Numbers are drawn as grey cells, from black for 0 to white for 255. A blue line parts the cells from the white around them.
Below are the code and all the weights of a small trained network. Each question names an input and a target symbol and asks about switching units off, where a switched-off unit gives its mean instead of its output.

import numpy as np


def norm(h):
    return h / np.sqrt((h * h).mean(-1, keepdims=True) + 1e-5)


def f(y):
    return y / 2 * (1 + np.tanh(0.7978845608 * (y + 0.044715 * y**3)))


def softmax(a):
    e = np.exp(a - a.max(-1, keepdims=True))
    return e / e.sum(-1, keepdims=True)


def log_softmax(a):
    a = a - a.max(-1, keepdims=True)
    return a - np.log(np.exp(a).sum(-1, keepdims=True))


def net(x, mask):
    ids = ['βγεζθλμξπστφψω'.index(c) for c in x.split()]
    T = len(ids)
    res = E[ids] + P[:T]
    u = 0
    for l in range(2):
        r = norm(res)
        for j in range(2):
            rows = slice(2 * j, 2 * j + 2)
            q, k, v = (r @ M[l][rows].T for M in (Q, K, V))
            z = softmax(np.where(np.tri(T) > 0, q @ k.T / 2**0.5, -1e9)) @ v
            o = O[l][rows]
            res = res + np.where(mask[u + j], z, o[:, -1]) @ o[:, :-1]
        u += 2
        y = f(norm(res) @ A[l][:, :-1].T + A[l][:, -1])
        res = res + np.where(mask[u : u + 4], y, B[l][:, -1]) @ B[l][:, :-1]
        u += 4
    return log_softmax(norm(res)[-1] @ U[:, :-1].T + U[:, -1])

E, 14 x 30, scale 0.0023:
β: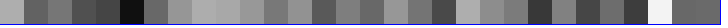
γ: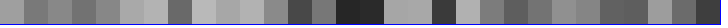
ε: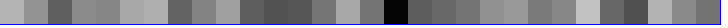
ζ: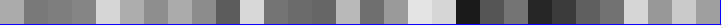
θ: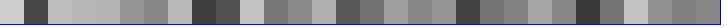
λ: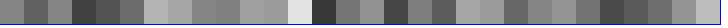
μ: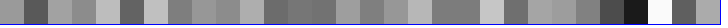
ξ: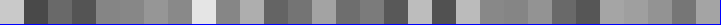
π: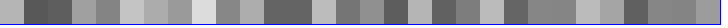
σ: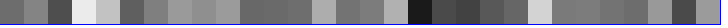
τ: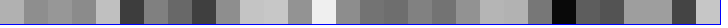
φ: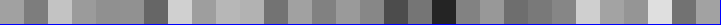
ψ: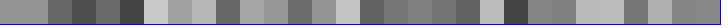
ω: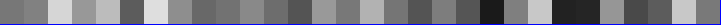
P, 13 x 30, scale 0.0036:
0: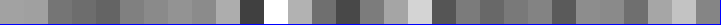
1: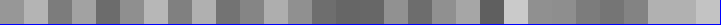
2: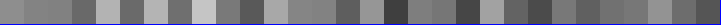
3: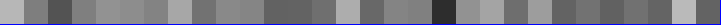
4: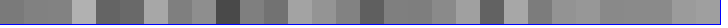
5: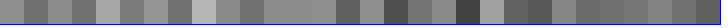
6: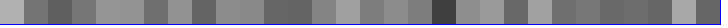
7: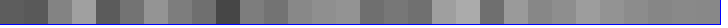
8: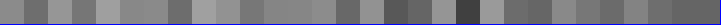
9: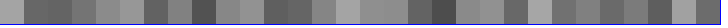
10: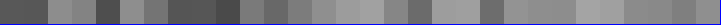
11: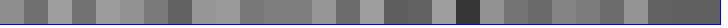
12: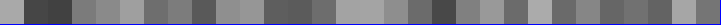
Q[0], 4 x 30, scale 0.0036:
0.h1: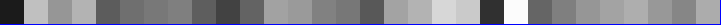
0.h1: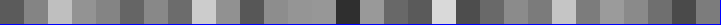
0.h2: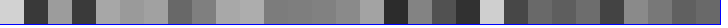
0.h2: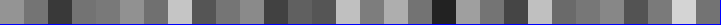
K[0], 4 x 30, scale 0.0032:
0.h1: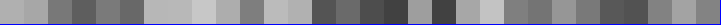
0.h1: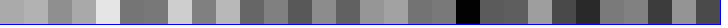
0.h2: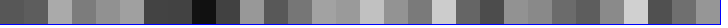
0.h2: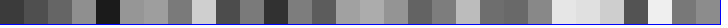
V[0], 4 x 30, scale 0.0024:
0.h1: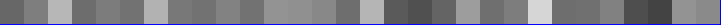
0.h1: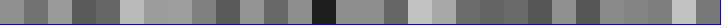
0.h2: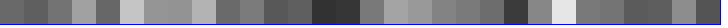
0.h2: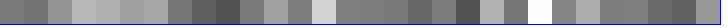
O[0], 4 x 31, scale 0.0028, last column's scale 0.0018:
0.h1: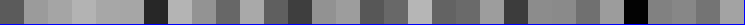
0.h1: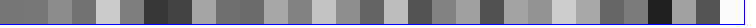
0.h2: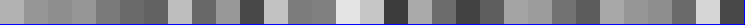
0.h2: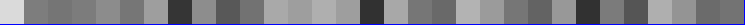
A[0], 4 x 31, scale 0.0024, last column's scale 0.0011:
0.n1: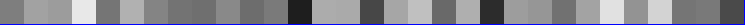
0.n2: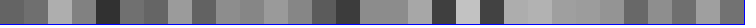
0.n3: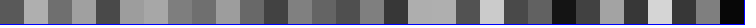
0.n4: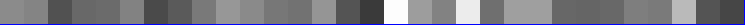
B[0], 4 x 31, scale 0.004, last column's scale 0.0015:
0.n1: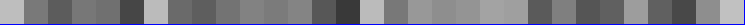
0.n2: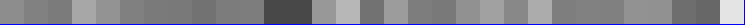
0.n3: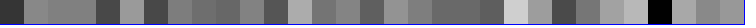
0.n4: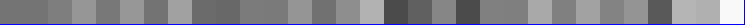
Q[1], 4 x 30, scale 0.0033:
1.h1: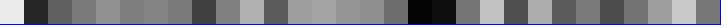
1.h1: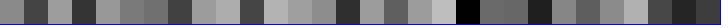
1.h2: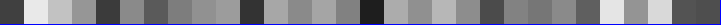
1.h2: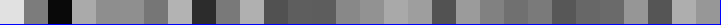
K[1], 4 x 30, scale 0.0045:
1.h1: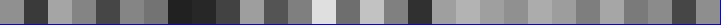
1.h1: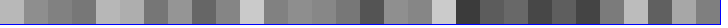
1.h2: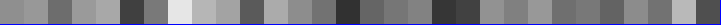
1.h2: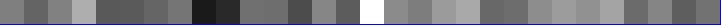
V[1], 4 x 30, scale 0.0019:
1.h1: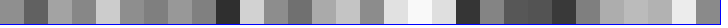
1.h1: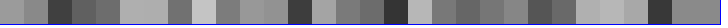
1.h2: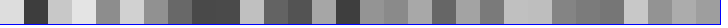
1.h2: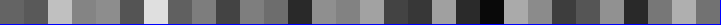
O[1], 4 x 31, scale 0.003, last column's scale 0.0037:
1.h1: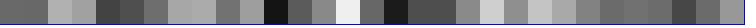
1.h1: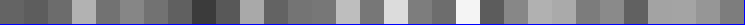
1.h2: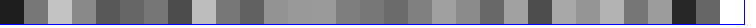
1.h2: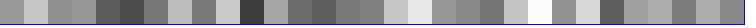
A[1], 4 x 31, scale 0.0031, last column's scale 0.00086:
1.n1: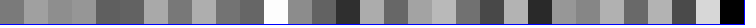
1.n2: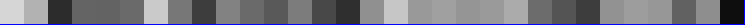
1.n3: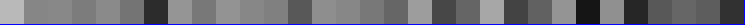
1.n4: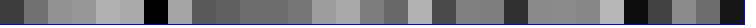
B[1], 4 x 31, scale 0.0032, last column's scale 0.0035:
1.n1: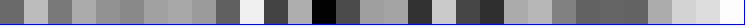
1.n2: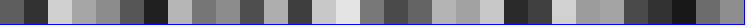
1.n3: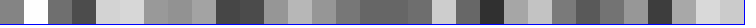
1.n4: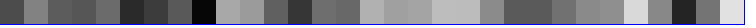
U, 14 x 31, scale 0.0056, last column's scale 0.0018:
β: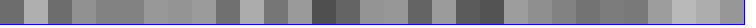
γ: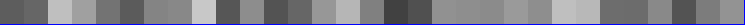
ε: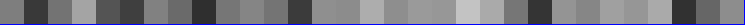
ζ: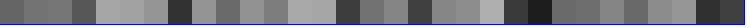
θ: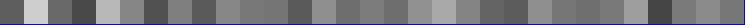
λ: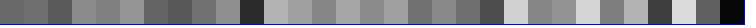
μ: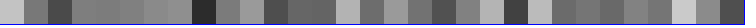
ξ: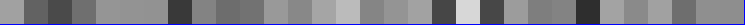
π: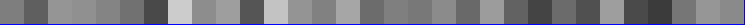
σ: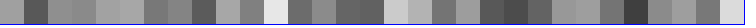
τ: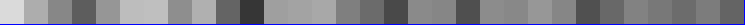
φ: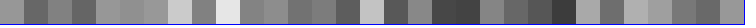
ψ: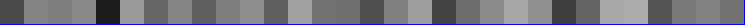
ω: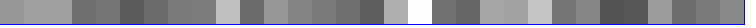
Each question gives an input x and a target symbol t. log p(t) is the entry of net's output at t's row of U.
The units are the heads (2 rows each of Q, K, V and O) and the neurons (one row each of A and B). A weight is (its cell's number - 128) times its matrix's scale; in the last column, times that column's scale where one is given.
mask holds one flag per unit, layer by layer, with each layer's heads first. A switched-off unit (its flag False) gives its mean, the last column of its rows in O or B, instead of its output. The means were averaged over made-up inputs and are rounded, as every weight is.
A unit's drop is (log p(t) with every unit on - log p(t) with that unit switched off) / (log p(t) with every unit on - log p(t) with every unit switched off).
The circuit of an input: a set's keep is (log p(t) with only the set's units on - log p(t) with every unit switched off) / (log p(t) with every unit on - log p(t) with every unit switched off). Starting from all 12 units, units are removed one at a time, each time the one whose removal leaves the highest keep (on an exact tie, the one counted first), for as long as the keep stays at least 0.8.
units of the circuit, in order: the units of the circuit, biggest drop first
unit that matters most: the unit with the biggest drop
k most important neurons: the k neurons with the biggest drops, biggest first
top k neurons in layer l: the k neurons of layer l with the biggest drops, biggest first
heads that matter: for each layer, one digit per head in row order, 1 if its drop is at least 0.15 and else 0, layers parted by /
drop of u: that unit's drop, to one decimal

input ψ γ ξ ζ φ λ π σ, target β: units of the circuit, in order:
1.n1, 1.h1
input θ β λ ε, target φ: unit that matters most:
0.h2
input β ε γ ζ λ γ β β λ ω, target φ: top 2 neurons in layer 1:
1.n1, 1.n3
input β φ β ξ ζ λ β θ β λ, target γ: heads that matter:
00 / 01
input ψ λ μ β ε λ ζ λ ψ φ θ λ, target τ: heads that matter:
01 / 00
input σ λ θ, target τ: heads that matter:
01 / 10
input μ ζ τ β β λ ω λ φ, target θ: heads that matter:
10 / 00
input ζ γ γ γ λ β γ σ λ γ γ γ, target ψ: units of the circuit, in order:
0.h1, 0.n3
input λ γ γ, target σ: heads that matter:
00 / 11
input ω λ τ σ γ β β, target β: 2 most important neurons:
0.n1, 1.n1
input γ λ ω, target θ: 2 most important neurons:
1.n4, 1.n3
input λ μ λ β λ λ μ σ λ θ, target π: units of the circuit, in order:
1.n2, 0.h1, 0.h2, 1.h1
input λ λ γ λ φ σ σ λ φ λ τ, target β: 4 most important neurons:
0.n1, 1.n1, 0.n2, 1.n2
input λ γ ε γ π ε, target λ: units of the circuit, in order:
0.n3, 1.h1, 1.n1
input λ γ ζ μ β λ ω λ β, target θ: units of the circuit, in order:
0.h1, 1.n3, 1.n4
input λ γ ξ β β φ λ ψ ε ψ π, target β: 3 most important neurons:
0.n1, 1.n1, 1.n4
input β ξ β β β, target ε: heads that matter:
11 / 11
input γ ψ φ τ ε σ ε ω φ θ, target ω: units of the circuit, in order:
1.h2
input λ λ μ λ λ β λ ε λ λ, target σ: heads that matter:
00 / 10
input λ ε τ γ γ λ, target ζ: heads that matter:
01 / 00
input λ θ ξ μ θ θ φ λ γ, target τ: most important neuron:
1.n3
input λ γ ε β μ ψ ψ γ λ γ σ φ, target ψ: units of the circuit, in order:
0.h1, 0.n3
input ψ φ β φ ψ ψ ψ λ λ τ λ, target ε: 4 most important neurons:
0.n2, 0.n1, 1.n3, 1.n1
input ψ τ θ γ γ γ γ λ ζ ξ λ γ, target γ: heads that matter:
00 / 10
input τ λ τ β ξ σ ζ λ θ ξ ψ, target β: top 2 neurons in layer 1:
1.n1, 1.n4
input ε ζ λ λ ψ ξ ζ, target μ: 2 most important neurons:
0.n4, 0.n1
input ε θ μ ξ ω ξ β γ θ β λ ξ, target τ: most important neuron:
1.n3
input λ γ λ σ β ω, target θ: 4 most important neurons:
1.n4, 1.n3, 0.n3, 1.n1
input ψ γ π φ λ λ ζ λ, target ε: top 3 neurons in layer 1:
1.n3, 1.n1, 1.n4
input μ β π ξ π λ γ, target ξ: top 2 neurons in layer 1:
1.n1, 1.n2
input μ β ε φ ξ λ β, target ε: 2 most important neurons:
1.n4, 0.n4
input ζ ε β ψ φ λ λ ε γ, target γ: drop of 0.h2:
0.2
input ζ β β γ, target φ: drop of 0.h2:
0.1
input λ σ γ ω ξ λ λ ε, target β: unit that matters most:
1.n1
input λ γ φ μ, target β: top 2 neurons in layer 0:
0.n2, 0.n1
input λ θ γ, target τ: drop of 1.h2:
0.1
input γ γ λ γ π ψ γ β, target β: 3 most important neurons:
1.n1, 0.n1, 1.n4
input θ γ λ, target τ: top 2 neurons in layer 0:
0.n1, 0.n4
